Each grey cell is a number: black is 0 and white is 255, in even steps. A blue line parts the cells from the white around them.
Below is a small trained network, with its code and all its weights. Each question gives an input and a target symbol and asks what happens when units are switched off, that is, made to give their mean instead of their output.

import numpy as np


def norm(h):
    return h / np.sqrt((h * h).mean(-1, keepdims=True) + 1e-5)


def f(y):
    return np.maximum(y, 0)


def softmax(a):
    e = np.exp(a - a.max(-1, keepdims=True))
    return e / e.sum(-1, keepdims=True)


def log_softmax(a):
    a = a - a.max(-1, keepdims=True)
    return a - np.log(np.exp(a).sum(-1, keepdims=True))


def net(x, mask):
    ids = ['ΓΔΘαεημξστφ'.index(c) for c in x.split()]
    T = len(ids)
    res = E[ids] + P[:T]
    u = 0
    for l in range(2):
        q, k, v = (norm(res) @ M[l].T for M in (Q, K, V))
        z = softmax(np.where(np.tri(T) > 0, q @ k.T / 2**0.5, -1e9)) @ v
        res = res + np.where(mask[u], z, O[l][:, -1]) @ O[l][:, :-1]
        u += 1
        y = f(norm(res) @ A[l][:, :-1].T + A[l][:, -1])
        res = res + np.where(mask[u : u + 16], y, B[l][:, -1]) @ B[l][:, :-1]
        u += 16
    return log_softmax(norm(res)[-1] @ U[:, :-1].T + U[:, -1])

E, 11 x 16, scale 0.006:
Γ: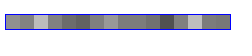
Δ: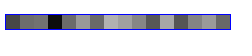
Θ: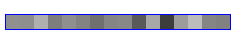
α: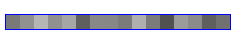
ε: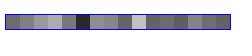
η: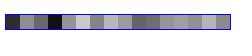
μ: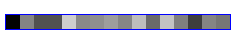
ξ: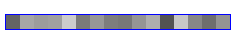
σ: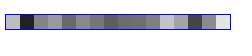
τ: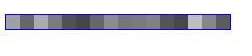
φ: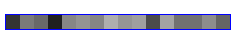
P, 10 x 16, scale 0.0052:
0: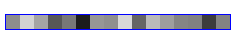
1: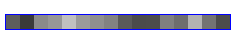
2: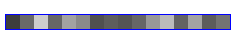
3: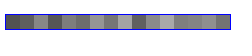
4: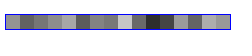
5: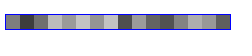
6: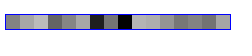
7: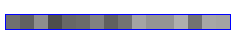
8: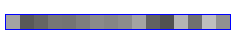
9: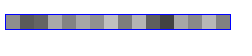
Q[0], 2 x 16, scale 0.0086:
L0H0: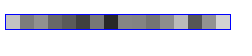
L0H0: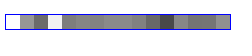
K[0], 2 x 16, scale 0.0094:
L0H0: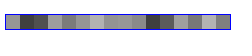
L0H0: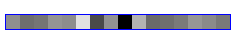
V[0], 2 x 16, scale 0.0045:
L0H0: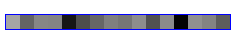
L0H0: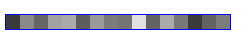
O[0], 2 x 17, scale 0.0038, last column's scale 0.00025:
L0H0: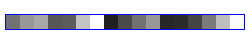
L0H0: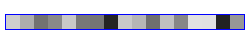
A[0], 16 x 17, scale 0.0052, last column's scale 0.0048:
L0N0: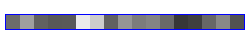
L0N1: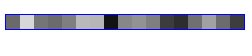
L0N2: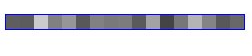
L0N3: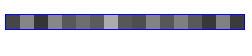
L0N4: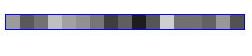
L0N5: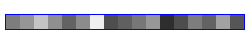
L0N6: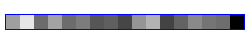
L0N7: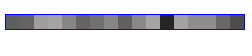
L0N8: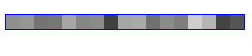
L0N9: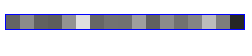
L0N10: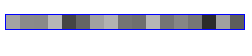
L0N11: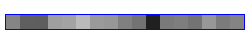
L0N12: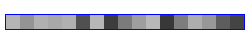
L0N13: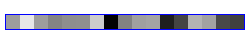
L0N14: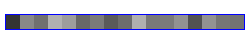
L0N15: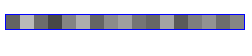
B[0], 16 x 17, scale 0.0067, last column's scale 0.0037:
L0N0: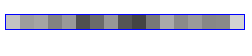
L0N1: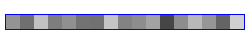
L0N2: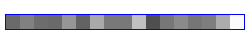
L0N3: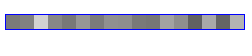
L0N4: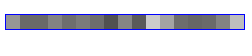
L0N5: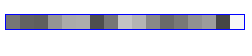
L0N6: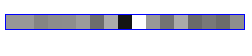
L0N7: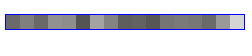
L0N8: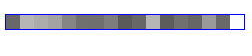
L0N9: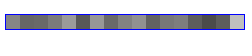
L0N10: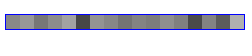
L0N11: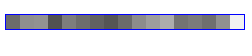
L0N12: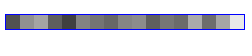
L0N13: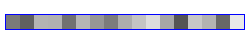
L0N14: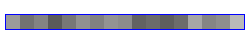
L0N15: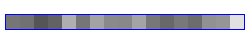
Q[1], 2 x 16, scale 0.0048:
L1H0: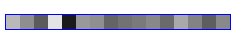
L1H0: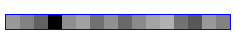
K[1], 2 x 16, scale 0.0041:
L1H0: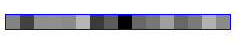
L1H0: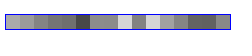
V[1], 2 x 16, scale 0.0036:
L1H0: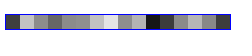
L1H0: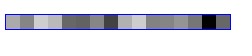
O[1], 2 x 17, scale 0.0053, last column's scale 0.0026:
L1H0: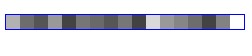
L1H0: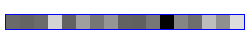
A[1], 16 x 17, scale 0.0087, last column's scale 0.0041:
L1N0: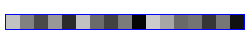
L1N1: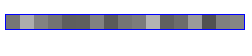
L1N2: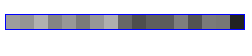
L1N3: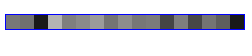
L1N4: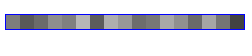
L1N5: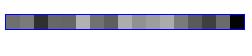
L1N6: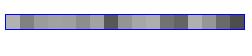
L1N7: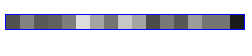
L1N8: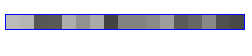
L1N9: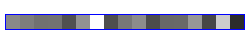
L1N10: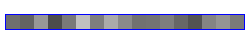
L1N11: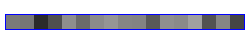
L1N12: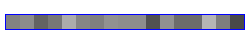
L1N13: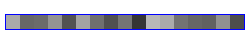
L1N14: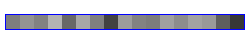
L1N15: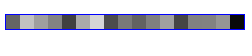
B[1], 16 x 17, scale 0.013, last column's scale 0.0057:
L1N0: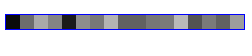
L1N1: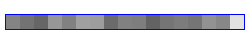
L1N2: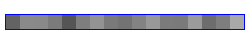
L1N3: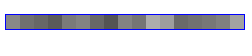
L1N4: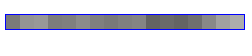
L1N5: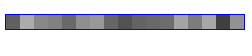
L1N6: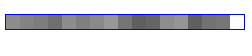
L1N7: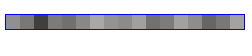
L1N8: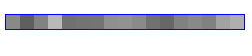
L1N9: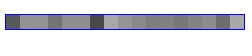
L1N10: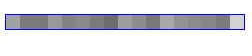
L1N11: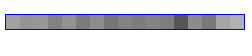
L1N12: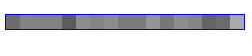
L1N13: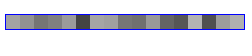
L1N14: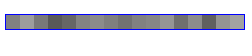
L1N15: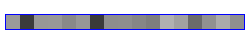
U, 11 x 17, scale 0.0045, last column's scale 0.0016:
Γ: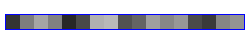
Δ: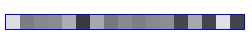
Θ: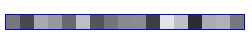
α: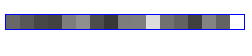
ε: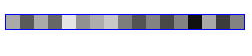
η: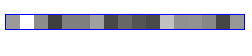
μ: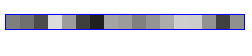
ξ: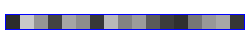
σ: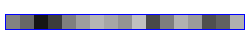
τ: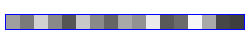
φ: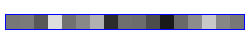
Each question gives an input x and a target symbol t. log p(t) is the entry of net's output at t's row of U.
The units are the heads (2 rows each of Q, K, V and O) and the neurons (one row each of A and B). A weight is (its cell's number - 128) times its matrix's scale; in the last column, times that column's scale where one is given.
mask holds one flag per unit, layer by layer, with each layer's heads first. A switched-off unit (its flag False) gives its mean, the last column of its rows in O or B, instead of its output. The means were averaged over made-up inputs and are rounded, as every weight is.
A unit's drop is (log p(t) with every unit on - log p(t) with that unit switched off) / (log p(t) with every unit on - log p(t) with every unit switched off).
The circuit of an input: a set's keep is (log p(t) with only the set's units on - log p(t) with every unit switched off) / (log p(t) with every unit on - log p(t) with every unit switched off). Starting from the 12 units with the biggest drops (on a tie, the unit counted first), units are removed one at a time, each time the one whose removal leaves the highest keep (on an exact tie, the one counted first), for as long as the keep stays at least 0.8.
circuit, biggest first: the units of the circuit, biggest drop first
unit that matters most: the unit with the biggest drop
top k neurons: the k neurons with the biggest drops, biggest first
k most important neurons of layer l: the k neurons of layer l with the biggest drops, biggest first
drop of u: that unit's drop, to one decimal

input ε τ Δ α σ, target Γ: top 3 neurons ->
[L1N0; L0N4; L1N13]
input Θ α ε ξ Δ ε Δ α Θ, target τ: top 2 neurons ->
[L0N13; L0N1]
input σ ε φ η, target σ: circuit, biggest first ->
[L1N7]
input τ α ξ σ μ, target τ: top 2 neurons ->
[L0N0; L1N2]
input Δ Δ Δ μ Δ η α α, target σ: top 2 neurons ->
[L0N5; L1N7]
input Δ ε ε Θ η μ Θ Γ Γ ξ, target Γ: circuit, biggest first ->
[L0H0; L1N2; L0N5]
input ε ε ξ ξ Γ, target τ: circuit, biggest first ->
[L0H0; L0N13]
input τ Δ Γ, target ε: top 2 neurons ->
[L0N5; L1N6]
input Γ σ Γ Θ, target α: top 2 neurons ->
[L0N5; L1N3]
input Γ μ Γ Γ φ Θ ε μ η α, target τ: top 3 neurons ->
[L0N13; L0N1; L0N8]
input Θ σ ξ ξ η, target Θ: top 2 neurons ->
[L1N10; L0N3]
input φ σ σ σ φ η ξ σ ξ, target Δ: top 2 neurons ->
[L1N11; L0N8]
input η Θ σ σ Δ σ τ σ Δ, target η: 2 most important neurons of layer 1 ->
[L1N5; L1N11]
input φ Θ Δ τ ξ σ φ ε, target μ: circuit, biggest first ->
[L0H0]
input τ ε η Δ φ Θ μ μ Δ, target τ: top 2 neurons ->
[L0N0; L1N2]
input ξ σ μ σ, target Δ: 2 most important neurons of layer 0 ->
[L0N4; L0N5]
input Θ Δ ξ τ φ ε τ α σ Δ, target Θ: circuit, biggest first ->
[L0H0; L1N10; L0N3]
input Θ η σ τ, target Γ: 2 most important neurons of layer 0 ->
[L0N3; L0N10]
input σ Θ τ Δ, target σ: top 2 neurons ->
[L1N7; L1N12]
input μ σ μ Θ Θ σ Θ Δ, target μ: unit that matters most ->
L0H0
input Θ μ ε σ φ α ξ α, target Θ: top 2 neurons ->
[L1N15; L0N12]
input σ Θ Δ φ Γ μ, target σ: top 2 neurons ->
[L1N7; L1N12]
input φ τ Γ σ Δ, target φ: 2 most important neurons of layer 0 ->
[L0N11; L0N0]
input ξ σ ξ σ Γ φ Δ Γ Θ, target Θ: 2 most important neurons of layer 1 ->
[L1N15; L1N6]
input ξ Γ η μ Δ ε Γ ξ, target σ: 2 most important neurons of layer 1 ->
[L1N7; L1N6]
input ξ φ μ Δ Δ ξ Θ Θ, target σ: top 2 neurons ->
[L0N5; L1N7]
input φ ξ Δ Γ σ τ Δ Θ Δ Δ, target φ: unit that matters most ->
L1H0
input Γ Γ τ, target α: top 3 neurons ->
[L0N5; L1N3; L0N2]
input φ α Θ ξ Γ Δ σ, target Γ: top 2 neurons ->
[L1N0; L1N13]
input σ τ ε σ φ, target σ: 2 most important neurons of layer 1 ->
[L1N7; L1N12]
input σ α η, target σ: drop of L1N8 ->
0.0
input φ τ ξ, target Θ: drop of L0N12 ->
0.1
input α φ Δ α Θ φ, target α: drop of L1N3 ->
0.2
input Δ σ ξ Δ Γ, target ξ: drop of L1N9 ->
0.9
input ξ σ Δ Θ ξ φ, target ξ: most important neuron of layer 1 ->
[L1N4]
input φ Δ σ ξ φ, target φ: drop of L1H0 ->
0.6
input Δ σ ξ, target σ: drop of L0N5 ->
0.4
